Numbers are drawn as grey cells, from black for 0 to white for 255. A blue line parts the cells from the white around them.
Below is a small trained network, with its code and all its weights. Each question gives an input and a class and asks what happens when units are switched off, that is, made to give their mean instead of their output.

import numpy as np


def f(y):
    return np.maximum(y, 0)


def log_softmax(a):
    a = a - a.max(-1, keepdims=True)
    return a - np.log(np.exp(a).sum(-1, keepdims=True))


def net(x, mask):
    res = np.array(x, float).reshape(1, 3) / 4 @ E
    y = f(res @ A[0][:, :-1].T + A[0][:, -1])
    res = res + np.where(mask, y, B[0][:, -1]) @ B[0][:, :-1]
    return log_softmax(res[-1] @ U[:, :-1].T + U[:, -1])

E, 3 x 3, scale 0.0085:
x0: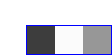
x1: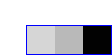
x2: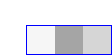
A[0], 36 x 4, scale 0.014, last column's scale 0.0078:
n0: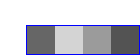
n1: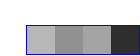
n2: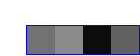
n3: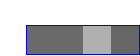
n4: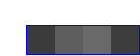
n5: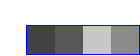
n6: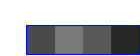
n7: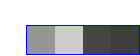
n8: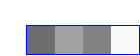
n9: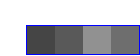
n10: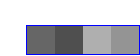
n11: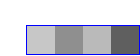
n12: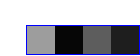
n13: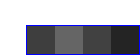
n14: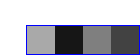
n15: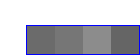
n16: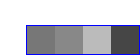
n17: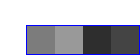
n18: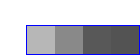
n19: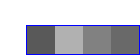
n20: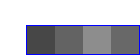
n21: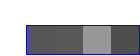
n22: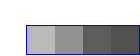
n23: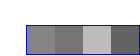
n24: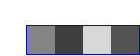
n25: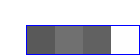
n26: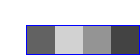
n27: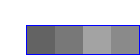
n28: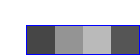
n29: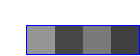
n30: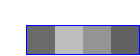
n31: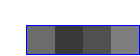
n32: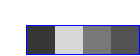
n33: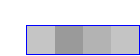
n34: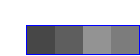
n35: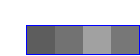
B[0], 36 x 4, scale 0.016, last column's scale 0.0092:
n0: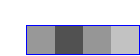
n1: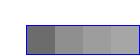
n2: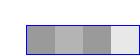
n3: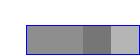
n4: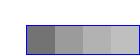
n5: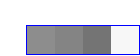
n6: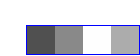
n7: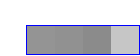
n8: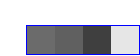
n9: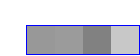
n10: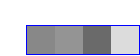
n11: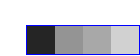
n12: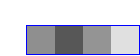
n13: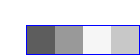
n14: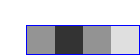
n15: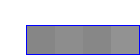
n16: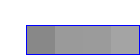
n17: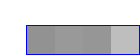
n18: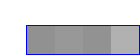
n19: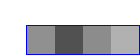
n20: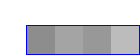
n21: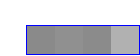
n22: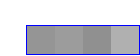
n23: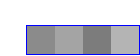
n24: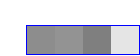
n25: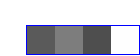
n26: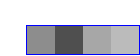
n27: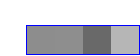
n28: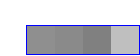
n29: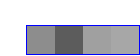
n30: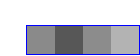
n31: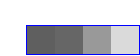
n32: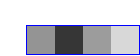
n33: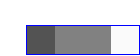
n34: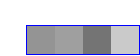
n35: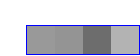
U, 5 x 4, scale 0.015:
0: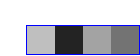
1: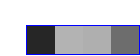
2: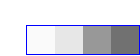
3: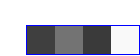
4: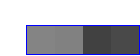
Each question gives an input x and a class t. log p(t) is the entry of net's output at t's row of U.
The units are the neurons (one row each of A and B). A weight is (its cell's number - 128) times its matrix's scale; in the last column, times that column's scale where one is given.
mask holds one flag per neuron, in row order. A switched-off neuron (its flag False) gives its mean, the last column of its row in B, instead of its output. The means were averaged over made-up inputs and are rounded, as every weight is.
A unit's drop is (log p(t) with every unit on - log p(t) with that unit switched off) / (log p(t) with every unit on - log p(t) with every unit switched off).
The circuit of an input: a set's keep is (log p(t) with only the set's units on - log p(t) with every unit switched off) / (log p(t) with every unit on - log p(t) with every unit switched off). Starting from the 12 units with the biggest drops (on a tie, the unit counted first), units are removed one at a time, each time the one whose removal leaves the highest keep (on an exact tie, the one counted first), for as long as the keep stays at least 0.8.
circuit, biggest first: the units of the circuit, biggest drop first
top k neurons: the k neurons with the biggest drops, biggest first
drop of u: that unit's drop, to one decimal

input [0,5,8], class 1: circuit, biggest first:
(n11)
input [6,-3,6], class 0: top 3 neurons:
(n0, n26, n30)
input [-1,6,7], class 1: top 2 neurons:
(n11, n33)
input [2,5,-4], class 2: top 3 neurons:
(n2, n11, n33)
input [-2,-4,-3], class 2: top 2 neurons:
(n11, n33)
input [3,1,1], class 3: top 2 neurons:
(n14, n12)
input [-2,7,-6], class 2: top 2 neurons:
(n2, n11)
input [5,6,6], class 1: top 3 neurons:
(n11, n33, n14)
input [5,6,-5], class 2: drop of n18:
0.0
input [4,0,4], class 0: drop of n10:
0.1
